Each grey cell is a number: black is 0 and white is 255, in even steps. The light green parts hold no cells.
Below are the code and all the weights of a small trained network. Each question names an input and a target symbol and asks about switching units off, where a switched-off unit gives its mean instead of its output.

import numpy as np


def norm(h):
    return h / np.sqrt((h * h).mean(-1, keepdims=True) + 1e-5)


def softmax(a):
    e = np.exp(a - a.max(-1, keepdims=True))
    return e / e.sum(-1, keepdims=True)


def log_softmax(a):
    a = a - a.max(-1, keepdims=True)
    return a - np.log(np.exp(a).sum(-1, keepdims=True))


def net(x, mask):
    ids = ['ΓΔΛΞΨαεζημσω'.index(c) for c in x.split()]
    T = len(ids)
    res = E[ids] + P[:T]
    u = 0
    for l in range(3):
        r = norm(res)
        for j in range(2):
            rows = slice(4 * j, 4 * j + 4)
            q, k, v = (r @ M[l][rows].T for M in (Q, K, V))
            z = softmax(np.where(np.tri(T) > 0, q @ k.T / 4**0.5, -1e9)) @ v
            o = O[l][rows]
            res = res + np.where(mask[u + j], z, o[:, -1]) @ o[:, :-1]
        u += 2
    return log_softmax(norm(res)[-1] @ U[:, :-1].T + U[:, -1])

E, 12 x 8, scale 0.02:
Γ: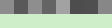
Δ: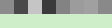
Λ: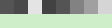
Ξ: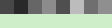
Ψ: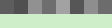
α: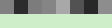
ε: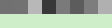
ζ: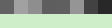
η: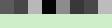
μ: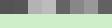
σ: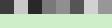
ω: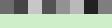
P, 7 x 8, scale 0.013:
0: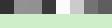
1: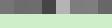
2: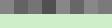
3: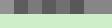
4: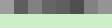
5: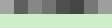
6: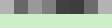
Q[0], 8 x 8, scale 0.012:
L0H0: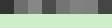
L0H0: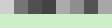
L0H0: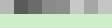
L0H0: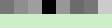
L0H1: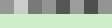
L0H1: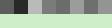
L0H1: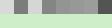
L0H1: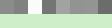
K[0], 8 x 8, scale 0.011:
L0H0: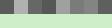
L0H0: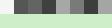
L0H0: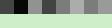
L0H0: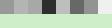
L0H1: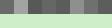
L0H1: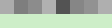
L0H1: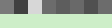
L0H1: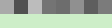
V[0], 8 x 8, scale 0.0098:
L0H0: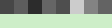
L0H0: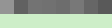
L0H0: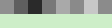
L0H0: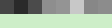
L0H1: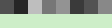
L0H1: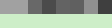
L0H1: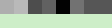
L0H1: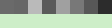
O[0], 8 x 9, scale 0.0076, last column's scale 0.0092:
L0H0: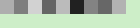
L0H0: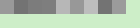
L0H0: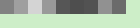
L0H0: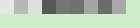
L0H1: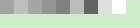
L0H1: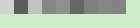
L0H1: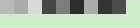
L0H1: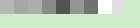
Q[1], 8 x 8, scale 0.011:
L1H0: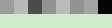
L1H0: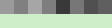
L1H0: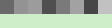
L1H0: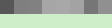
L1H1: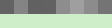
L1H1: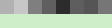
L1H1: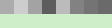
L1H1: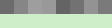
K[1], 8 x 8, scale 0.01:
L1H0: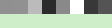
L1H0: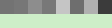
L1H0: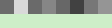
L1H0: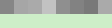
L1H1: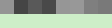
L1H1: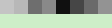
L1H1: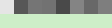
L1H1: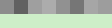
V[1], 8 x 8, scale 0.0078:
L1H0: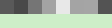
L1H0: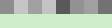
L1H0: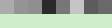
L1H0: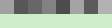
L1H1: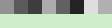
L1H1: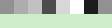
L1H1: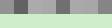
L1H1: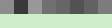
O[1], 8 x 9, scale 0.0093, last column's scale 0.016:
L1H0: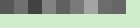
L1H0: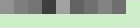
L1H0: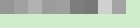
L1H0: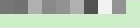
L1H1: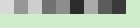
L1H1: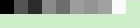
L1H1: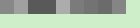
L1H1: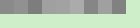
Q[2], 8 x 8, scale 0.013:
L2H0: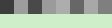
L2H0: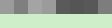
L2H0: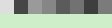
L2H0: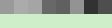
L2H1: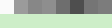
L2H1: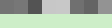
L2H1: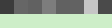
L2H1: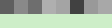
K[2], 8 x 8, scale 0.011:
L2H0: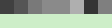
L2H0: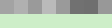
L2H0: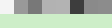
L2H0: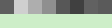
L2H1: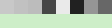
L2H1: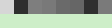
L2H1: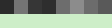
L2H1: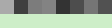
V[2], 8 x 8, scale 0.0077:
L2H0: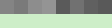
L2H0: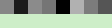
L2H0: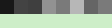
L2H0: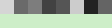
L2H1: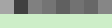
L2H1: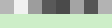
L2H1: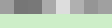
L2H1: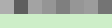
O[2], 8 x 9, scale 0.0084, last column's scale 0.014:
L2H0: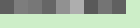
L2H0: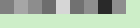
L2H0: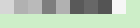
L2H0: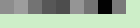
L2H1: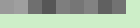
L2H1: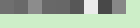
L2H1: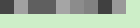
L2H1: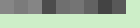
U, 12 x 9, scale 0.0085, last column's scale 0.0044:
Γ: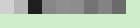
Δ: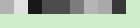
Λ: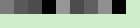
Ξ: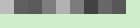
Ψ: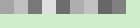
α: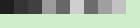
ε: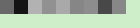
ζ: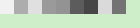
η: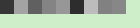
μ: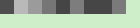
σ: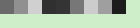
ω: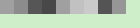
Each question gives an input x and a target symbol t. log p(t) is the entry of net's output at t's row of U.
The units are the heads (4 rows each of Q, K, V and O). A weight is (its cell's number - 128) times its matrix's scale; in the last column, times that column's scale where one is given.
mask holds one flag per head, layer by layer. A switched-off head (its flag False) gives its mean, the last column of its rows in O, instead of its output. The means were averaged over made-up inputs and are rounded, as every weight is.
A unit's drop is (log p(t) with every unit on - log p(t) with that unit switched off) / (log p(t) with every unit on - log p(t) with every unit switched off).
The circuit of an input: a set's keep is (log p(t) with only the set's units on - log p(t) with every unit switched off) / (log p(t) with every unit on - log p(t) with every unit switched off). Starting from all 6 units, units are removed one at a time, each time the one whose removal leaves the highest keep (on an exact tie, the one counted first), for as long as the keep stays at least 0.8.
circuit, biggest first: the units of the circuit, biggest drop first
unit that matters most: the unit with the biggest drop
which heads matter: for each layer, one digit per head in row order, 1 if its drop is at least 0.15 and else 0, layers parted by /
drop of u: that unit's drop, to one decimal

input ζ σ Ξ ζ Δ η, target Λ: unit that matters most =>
L1H0
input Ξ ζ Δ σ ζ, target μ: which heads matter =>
11 / 10 / 10
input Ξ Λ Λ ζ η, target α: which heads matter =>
11 / 00 / 00
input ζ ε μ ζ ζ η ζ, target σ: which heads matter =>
01 / 00 / 11
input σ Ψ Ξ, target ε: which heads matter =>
11 / 11 / 00
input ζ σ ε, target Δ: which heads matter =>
11 / 11 / 10
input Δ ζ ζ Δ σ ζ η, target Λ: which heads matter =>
01 / 11 / 00
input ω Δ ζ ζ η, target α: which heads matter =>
10 / 00 / 00
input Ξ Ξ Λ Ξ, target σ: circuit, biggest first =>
L0H0; L2H0
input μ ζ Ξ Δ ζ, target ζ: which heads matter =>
11 / 00 / 00
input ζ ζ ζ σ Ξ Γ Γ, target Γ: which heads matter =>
11 / 11 / 00
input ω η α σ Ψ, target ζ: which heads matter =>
11 / 01 / 00
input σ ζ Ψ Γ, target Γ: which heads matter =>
11 / 11 / 10
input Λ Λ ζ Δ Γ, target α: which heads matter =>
10 / 00 / 00
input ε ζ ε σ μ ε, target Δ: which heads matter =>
11 / 11 / 00
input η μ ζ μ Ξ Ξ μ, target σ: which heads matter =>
10 / 11 / 11
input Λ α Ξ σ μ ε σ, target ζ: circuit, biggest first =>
L1H1
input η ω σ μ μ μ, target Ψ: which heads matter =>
01 / 11 / 00
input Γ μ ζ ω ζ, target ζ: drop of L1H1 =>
0.1
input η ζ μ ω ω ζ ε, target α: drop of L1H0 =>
-0.1
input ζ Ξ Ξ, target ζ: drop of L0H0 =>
0.9
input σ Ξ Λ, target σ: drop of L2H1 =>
0.2
